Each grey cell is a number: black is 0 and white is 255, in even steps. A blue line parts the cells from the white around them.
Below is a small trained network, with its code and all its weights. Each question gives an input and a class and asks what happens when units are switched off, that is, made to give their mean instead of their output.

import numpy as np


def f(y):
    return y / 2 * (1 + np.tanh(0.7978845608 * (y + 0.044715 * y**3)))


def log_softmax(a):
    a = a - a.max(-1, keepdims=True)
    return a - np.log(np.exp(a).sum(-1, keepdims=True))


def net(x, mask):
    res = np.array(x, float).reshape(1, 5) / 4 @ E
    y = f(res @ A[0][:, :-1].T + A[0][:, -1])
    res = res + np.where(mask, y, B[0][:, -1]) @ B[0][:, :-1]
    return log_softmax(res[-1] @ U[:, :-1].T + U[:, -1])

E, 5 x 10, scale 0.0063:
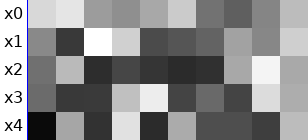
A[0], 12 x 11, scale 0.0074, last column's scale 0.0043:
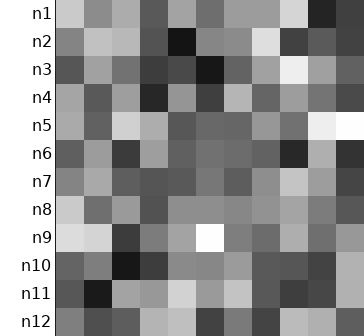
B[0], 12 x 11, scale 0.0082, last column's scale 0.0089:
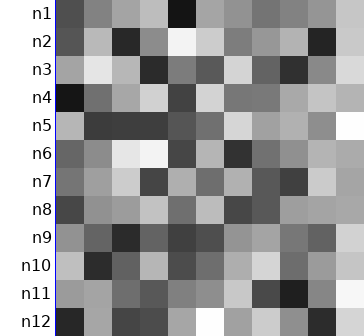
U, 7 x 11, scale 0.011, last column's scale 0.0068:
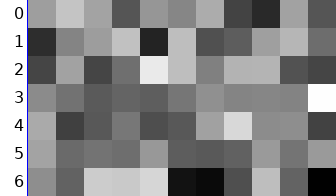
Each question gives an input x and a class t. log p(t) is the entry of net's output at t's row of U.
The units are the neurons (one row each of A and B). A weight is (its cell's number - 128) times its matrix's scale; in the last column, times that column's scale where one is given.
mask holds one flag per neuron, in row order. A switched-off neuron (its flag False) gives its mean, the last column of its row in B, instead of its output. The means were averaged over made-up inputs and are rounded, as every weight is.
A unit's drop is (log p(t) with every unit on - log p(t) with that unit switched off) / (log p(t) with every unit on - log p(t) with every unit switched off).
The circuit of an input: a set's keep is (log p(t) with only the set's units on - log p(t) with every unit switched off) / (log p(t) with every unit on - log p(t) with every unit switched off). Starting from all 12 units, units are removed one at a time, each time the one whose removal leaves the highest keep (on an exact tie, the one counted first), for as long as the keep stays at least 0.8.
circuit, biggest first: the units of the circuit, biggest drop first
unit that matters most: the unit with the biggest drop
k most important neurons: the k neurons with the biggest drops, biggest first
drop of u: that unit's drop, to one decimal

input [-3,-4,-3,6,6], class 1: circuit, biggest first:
(n6)
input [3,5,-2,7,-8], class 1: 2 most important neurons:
(n1, n4)
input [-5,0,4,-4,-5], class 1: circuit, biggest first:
(n4, n5)
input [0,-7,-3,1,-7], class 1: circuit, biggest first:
(n4, n1)
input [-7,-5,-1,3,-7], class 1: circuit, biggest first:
(n4, n1)
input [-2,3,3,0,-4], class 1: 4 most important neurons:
(n11, n4, n9, n10)
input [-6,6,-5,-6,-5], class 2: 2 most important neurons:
(n2, n3)
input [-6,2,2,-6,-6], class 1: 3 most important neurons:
(n1, n4, n12)
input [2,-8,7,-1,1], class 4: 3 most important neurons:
(n10, n9, n11)
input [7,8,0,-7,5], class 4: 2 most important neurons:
(n5, n12)
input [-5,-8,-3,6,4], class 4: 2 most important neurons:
(n10, n2)
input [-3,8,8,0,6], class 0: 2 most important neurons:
(n3, n7)
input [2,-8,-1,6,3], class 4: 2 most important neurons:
(n10, n9)
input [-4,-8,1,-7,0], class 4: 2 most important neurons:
(n10, n12)
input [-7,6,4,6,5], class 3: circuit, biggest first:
(n3)
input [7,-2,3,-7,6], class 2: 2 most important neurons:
(n2, n1)
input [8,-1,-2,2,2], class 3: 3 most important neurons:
(n9, n10, n2)
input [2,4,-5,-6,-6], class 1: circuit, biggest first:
(n1, n8)
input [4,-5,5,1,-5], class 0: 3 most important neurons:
(n3, n7, n5)
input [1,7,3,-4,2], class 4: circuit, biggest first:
(n5)
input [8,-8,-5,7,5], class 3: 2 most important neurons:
(n9, n2)
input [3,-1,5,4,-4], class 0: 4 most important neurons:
(n3, n7, n2, n5)
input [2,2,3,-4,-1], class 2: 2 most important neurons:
(n2, n11)
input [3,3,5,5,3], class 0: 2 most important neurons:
(n3, n2)
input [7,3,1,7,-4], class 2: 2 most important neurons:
(n12, n10)
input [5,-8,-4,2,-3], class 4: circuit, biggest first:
(n9, n10)
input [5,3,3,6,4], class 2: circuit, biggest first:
(n12)
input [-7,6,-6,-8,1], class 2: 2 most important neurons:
(n2, n3)
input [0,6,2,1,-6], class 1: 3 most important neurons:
(n4, n8, n1)
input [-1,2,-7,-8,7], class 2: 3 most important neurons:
(n2, n3, n1)
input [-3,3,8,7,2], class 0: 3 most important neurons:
(n3, n7, n2)
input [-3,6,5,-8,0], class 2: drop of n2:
1.3
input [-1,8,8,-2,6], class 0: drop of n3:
0.7
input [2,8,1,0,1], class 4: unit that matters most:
n5
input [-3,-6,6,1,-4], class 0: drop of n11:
-0.1
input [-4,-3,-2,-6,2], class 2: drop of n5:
0.1
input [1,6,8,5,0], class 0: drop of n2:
0.0
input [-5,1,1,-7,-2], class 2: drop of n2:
0.7
